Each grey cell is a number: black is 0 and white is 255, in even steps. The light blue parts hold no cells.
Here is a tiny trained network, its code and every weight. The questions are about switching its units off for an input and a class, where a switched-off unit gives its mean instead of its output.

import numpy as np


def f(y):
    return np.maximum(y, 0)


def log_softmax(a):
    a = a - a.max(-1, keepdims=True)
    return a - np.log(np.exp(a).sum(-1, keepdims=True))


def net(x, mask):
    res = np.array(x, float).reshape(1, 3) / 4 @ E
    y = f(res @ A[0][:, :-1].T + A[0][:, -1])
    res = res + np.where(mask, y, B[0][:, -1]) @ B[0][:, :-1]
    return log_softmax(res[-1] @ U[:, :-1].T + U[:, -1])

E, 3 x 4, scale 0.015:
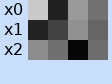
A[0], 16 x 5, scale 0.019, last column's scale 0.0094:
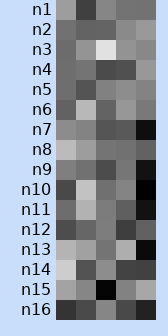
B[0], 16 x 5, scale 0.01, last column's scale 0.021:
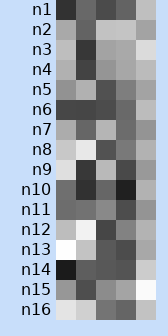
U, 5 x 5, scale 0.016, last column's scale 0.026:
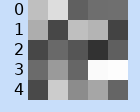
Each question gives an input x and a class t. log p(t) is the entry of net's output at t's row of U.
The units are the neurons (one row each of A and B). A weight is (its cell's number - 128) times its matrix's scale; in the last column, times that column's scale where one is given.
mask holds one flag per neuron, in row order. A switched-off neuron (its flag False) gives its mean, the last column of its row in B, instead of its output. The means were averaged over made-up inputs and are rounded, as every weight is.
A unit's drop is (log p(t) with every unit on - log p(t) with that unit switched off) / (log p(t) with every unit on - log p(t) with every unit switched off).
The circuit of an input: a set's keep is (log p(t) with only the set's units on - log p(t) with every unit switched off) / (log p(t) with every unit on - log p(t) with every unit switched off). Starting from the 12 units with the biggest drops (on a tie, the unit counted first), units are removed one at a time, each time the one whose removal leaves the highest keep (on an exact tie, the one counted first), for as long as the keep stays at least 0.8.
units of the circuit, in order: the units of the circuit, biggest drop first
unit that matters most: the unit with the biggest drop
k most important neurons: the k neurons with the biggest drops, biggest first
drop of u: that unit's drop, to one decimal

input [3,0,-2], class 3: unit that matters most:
n10
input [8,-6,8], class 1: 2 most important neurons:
n15, n9
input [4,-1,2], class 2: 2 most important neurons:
n14, n3
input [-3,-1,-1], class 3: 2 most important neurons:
n14, n1
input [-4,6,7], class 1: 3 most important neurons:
n4, n15, n2
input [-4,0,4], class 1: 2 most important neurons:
n14, n15
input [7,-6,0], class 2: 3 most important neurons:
n14, n1, n16
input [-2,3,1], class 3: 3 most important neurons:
n13, n8, n9
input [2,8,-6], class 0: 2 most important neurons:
n16, n12
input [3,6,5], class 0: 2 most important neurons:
n12, n16
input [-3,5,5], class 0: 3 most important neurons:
n12, n16, n3
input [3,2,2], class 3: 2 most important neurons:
n10, n6
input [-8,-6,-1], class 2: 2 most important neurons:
n6, n10
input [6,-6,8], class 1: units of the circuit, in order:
n15
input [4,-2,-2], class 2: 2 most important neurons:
n14, n15
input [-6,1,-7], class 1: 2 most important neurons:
n3, n14
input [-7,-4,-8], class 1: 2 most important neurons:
n3, n14
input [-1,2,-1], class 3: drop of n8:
0.3
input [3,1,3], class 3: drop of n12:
-0.1
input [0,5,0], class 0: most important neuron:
n16
